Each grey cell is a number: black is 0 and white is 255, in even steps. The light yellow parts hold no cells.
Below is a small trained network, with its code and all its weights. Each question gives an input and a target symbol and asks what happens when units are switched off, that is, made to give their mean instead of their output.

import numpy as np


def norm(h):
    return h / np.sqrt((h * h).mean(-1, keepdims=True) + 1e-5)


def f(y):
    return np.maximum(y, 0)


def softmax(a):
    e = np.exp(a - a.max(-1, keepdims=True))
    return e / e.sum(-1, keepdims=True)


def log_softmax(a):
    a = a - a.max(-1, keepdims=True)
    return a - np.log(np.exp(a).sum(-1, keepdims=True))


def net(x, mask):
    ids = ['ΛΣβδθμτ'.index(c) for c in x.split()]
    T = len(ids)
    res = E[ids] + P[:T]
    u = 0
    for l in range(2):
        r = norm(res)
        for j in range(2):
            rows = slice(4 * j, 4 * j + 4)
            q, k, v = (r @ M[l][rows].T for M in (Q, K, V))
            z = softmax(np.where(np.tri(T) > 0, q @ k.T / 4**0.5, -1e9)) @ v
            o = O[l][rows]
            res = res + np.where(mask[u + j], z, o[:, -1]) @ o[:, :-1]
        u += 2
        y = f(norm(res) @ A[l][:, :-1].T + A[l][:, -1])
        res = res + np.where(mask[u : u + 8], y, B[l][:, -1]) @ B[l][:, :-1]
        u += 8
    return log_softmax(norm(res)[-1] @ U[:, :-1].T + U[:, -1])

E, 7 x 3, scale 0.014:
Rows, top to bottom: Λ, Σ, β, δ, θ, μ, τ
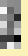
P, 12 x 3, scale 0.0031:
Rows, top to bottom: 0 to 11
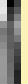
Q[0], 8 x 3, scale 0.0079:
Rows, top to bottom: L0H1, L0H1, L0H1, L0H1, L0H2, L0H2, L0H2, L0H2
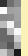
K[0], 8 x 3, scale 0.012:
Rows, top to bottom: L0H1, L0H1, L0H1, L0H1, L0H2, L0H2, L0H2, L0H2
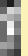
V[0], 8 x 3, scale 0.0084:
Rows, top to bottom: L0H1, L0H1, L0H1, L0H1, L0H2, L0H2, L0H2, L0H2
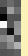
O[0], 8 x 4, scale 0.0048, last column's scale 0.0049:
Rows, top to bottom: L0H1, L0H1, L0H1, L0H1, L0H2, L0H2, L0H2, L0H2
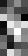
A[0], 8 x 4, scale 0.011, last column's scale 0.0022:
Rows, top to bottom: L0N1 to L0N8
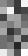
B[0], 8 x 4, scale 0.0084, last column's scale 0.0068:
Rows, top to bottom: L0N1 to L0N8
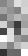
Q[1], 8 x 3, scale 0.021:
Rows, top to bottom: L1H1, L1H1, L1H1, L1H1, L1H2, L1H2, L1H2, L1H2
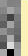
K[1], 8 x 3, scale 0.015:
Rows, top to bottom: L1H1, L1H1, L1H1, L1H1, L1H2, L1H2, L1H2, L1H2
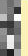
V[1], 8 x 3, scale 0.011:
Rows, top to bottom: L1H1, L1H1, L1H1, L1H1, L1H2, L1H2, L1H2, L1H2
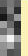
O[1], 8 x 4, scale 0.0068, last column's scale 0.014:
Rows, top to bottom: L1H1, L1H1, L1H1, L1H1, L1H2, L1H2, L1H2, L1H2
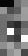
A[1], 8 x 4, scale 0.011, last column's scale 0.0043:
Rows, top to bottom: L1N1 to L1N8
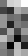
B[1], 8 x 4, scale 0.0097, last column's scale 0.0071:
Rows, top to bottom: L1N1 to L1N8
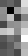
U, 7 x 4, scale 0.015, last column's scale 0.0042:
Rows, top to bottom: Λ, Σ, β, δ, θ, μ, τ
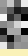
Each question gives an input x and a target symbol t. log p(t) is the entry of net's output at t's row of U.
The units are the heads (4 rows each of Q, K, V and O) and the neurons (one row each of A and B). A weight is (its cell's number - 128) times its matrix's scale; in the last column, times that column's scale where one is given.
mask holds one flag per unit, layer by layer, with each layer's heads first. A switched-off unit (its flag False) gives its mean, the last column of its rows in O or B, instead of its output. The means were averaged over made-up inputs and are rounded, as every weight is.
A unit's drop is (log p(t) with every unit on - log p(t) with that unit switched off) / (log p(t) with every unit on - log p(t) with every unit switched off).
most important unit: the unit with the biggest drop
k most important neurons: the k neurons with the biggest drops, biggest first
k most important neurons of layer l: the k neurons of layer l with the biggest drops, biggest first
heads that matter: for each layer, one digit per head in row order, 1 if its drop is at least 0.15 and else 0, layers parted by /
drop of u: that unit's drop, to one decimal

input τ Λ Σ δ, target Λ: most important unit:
L0N5
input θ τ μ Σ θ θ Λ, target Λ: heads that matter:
01 / 01
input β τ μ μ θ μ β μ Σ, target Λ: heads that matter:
11 / 01
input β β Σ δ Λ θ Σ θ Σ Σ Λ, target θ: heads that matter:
11 / 11
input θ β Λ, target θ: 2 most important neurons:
L1N1; L1N5
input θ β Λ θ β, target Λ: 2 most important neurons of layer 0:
L0N8; L0N2
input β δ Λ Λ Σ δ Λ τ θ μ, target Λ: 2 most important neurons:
L0N6; L1N5
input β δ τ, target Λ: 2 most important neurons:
L0N2; L0N1
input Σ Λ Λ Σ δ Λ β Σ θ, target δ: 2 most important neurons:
L0N5; L0N8
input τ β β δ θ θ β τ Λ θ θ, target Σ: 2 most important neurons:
L0N5; L0N2
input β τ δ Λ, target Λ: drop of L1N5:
0.2
